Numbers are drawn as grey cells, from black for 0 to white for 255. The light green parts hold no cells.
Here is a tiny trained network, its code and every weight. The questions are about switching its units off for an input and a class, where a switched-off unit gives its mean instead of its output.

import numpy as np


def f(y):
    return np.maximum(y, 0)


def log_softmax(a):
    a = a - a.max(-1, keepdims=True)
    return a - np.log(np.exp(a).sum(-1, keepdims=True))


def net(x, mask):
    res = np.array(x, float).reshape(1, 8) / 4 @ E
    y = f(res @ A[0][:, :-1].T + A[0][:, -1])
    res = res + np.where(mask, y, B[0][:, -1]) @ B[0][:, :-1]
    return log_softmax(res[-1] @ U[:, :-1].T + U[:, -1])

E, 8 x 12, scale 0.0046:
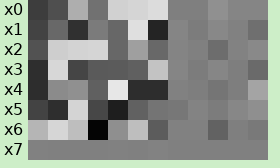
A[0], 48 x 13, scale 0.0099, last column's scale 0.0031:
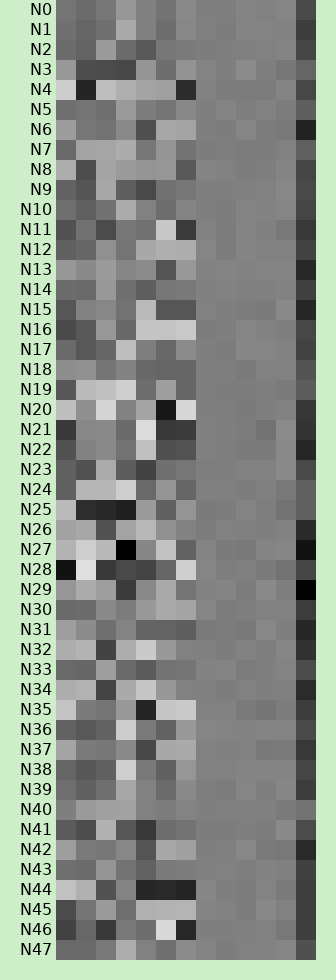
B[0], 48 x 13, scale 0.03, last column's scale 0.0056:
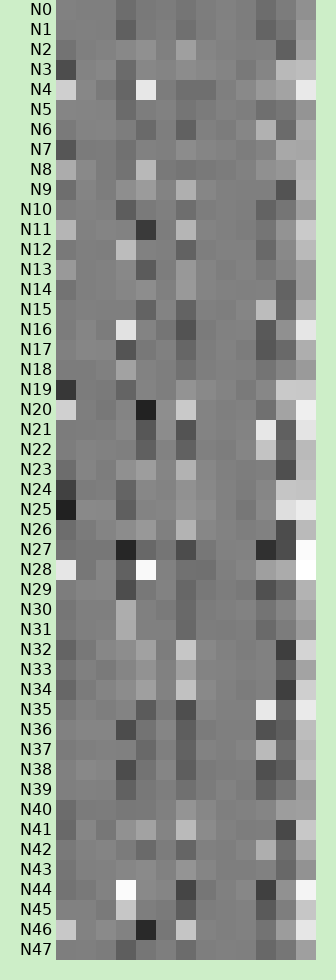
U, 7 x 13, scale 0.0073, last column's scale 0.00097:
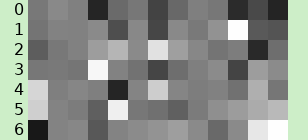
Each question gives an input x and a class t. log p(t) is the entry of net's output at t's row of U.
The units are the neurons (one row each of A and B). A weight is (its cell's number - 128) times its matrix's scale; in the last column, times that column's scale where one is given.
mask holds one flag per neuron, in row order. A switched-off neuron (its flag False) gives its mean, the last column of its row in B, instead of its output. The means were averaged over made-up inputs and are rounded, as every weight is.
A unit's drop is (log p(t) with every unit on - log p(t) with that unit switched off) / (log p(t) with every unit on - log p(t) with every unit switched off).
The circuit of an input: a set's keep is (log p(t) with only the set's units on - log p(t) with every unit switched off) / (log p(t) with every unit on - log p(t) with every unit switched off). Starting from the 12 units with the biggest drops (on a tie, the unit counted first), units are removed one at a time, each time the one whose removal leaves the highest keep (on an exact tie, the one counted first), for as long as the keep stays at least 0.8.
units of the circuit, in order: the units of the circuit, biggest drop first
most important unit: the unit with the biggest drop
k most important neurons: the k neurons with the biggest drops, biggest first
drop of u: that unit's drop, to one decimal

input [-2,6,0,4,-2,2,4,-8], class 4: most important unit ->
N46
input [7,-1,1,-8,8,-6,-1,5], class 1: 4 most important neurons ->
N21, N28, N22, N15
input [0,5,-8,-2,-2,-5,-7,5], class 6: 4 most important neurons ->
N25, N3, N27, N29
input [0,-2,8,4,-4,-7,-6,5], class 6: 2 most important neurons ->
N19, N24
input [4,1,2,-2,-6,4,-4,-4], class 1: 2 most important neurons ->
N35, N27
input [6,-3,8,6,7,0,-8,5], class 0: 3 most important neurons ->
N36, N38, N25
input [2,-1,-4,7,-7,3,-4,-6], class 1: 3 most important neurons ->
N35, N4, N37
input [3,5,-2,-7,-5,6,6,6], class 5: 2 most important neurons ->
N4, N8
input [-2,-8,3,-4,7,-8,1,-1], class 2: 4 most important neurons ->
N32, N34, N26, N46
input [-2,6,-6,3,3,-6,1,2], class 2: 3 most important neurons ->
N32, N34, N20
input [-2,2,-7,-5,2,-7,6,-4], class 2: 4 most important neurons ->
N32, N34, N26, N19
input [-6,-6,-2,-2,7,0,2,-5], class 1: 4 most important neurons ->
N21, N22, N15, N16
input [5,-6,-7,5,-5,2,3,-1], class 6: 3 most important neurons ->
N25, N46, N3
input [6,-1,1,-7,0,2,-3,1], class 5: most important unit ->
N4
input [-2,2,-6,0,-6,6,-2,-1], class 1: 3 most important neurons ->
N35, N37, N6
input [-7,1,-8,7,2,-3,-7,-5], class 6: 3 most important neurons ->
N25, N3, N27
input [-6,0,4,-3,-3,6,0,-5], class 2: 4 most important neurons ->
N41, N16, N23, N9
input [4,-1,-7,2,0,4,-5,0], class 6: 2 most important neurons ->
N25, N27
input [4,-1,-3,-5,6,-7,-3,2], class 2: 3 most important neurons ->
N32, N34, N35
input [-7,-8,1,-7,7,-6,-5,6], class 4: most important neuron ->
N20
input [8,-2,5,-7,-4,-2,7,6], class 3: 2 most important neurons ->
N16, N45
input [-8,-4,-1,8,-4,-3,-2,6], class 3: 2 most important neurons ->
N44, N4
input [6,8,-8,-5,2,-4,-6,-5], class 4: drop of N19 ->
0.2
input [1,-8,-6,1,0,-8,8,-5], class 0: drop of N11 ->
0.1
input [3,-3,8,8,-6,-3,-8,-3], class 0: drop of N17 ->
0.3
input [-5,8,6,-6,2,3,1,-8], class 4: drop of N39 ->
0.0
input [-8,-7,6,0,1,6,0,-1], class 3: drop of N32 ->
0.1
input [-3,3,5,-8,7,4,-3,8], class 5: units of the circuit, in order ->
N4
